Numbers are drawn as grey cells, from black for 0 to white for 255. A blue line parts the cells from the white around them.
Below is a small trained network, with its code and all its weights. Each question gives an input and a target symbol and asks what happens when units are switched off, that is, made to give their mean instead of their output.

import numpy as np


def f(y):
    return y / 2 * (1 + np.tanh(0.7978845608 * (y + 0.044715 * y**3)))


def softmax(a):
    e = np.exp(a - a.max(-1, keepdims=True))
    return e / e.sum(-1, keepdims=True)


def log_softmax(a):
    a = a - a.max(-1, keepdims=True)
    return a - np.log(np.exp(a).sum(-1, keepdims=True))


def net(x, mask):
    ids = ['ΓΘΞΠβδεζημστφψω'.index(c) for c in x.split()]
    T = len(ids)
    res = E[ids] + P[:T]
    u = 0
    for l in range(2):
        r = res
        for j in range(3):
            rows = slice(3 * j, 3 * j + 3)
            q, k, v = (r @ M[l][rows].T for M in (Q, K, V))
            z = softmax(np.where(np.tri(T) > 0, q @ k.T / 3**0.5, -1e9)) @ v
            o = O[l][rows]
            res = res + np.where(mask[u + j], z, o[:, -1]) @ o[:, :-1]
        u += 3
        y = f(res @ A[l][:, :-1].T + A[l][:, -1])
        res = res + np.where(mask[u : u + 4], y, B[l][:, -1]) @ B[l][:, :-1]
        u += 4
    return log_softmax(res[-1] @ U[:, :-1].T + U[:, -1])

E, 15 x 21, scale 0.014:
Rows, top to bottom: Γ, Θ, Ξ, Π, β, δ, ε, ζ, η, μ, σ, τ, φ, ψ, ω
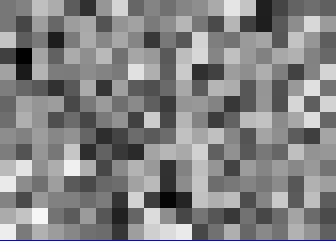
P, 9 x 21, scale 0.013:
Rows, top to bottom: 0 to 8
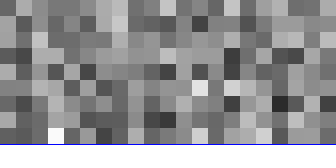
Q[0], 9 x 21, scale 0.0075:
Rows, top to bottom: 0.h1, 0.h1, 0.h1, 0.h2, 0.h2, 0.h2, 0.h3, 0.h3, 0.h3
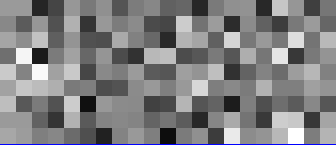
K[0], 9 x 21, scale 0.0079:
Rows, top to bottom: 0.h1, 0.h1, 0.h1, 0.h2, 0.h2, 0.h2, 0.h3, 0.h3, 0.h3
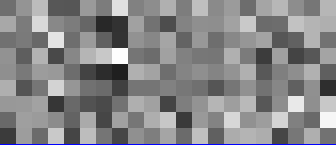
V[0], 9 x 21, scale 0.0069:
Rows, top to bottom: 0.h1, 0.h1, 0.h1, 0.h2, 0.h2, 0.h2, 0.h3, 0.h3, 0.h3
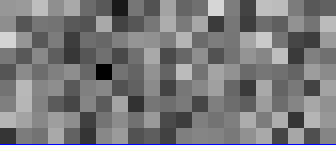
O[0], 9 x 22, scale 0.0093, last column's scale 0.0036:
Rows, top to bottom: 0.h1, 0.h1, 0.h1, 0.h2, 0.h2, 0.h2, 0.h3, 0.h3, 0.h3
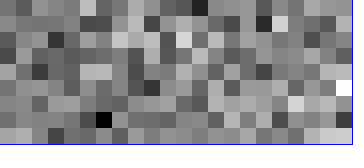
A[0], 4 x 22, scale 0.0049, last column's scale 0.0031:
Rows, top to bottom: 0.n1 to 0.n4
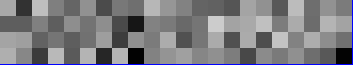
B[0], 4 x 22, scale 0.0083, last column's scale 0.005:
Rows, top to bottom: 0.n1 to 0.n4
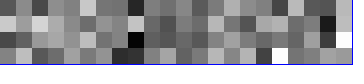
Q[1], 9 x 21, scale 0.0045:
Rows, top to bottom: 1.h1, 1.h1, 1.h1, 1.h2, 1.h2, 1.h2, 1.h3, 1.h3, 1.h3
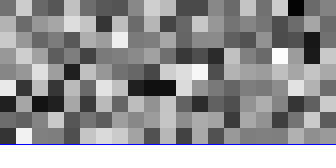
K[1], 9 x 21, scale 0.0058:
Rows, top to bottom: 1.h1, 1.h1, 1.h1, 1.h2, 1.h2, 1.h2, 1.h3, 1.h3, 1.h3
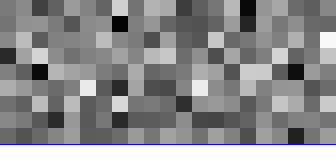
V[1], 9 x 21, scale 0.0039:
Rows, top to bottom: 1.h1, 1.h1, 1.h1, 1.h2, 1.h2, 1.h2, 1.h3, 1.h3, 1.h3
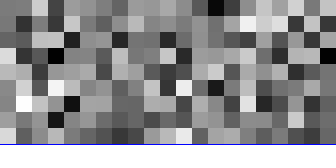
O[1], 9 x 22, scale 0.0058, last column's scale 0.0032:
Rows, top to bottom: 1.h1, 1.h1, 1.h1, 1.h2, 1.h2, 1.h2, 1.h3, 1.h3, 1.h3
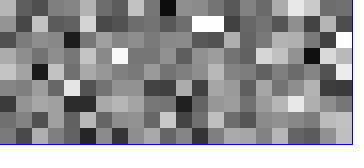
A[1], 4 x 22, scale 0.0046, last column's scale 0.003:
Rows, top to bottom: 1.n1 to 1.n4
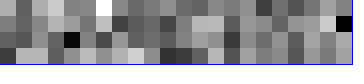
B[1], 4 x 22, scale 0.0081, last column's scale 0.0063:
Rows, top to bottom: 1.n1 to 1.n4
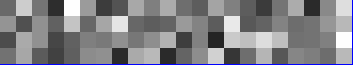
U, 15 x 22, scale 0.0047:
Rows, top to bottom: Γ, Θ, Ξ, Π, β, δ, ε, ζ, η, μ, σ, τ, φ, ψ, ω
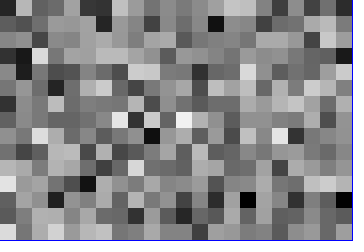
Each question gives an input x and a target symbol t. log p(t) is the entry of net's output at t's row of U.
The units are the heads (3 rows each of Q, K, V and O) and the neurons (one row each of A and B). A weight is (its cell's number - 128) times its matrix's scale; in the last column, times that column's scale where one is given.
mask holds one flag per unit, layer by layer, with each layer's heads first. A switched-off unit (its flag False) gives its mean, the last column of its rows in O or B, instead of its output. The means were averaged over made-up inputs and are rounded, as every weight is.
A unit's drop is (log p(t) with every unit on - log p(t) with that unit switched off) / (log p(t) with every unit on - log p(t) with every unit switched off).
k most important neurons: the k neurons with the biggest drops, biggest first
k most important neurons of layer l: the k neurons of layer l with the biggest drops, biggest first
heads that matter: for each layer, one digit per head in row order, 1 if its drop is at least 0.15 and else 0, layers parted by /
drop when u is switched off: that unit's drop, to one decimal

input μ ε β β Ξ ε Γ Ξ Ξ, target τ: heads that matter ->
101 / 000
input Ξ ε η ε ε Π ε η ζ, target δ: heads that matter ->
001 / 000
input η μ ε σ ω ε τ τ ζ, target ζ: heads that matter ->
110 / 000
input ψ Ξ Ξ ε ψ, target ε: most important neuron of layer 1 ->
1.n2
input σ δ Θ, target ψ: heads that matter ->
101 / 000
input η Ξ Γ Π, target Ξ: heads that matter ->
000 / 010
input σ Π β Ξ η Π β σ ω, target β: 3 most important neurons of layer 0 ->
0.n3; 0.n2; 0.n1
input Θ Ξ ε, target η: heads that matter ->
110 / 001
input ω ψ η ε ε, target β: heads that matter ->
100 / 000
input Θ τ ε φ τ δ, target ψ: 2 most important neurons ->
1.n3; 1.n1
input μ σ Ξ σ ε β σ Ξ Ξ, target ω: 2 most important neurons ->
1.n3; 0.n2
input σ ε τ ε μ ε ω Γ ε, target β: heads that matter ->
100 / 001
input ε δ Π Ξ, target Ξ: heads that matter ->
000 / 010
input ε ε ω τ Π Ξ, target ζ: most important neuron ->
1.n1
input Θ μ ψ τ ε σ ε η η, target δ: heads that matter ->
011 / 000
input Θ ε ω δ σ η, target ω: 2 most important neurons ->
0.n2; 1.n3
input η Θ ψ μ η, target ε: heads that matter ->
000 / 001
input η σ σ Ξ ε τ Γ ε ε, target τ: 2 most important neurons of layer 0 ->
0.n3; 0.n1
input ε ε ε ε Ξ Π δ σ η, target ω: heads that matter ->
101 / 000
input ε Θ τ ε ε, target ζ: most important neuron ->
1.n1
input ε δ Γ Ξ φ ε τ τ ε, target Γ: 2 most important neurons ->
1.n3; 0.n3
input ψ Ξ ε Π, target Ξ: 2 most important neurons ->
1.n3; 0.n1
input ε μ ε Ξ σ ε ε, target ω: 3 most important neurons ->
1.n3; 0.n2; 0.n3
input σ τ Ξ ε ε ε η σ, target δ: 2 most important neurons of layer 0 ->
0.n2; 0.n3
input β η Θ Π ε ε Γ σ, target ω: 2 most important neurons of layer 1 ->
1.n3; 1.n2
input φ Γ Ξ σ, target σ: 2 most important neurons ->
0.n3; 1.n3
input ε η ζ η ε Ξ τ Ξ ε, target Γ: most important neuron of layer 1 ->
1.n3
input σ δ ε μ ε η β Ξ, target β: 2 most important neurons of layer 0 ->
0.n4; 0.n3
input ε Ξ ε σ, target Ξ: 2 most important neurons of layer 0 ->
0.n2; 0.n3
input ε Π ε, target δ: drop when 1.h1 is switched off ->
0.3
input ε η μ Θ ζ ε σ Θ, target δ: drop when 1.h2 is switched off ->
0.0
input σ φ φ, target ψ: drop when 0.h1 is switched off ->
0.4
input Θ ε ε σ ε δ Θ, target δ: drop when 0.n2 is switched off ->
0.1
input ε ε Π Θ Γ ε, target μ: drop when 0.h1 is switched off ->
0.8
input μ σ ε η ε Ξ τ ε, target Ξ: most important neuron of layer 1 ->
1.n3
